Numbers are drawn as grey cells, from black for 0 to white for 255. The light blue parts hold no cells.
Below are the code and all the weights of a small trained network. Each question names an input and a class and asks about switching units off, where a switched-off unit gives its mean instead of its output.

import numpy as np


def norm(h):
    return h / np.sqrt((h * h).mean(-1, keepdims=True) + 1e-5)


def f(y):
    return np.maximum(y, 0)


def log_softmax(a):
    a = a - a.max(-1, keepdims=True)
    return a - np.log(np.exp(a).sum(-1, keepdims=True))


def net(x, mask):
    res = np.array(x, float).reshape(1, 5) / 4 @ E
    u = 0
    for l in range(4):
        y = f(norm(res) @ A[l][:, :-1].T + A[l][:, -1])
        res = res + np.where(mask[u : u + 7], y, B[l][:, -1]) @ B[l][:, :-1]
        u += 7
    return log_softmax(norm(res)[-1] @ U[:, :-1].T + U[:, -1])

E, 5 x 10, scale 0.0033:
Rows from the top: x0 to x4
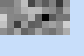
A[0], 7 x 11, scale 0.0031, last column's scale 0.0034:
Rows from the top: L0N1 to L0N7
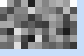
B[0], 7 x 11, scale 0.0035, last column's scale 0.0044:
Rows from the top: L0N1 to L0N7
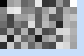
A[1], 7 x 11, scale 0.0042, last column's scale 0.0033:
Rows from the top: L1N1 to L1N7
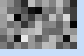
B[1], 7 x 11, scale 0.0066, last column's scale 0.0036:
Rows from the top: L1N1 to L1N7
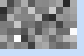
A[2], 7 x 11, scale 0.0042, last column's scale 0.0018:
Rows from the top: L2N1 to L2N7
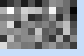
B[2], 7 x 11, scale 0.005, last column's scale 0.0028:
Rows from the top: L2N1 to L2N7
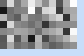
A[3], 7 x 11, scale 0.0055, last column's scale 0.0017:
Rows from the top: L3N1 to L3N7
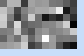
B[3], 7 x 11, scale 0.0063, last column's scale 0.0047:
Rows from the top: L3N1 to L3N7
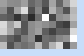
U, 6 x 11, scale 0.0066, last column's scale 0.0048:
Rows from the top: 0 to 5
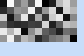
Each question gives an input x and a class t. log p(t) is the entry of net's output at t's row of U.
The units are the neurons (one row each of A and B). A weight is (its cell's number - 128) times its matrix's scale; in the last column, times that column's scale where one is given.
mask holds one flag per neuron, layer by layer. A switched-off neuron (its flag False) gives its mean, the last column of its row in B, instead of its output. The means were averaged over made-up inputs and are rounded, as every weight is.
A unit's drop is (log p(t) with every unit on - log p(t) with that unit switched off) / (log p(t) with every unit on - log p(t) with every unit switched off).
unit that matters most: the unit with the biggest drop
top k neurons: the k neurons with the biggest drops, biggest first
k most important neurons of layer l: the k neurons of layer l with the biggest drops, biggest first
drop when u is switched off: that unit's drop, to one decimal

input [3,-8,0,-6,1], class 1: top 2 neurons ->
L0N1, L0N6
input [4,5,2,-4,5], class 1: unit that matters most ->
L0N1
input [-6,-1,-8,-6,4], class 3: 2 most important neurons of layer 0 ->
L0N1, L0N3
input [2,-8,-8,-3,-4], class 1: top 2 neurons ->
L2N1, L1N2
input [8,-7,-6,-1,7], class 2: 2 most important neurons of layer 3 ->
L3N7, L3N3
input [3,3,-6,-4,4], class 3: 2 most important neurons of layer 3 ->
L3N6, L3N5
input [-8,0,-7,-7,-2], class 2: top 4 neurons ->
L0N1, L1N1, L3N2, L1N3
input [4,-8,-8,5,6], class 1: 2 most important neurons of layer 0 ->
L0N6, L0N5
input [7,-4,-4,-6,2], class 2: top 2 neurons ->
L0N1, L2N3
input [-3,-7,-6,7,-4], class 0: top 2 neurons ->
L1N3, L0N1
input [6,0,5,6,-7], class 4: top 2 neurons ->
L1N6, L0N5
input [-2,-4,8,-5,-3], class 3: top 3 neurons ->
L3N3, L0N1, L0N4
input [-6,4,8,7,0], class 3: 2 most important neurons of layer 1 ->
L1N5, L1N1
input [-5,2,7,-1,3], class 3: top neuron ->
L3N3
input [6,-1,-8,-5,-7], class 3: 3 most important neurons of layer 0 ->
L0N1, L0N3, L0N5
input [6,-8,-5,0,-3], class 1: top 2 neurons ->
L2N1, L1N2
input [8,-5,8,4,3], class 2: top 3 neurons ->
L2N3, L2N5, L3N7
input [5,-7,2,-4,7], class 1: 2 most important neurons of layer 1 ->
L1N6, L1N2
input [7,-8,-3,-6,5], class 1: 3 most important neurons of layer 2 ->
L2N1, L2N6, L2N3
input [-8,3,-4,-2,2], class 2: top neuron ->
L3N2
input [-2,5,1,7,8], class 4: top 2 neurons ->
L0N5, L0N7
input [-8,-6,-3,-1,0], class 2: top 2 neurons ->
L1N1, L3N2
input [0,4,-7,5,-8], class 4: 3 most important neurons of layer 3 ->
L3N5, L3N3, L3N4
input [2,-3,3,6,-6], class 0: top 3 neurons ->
L1N3, L0N1, L2N6
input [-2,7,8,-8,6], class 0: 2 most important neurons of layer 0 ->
L0N7, L0N3
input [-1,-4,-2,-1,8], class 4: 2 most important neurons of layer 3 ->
L3N4, L3N5
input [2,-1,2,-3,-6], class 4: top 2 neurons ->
L1N6, L0N1
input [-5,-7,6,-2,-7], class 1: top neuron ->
L1N2
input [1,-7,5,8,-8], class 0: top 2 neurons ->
L1N3, L0N1
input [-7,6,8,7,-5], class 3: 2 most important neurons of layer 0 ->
L0N5, L0N7
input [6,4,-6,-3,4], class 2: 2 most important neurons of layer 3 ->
L3N7, L3N3
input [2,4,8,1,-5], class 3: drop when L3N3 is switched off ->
1.0
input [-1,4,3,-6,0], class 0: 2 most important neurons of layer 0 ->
L0N7, L0N5
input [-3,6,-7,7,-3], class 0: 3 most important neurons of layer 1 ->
L1N3, L1N2, L1N1
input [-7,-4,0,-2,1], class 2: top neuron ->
L1N1
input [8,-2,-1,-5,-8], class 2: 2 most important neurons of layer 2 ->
L2N5, L2N3
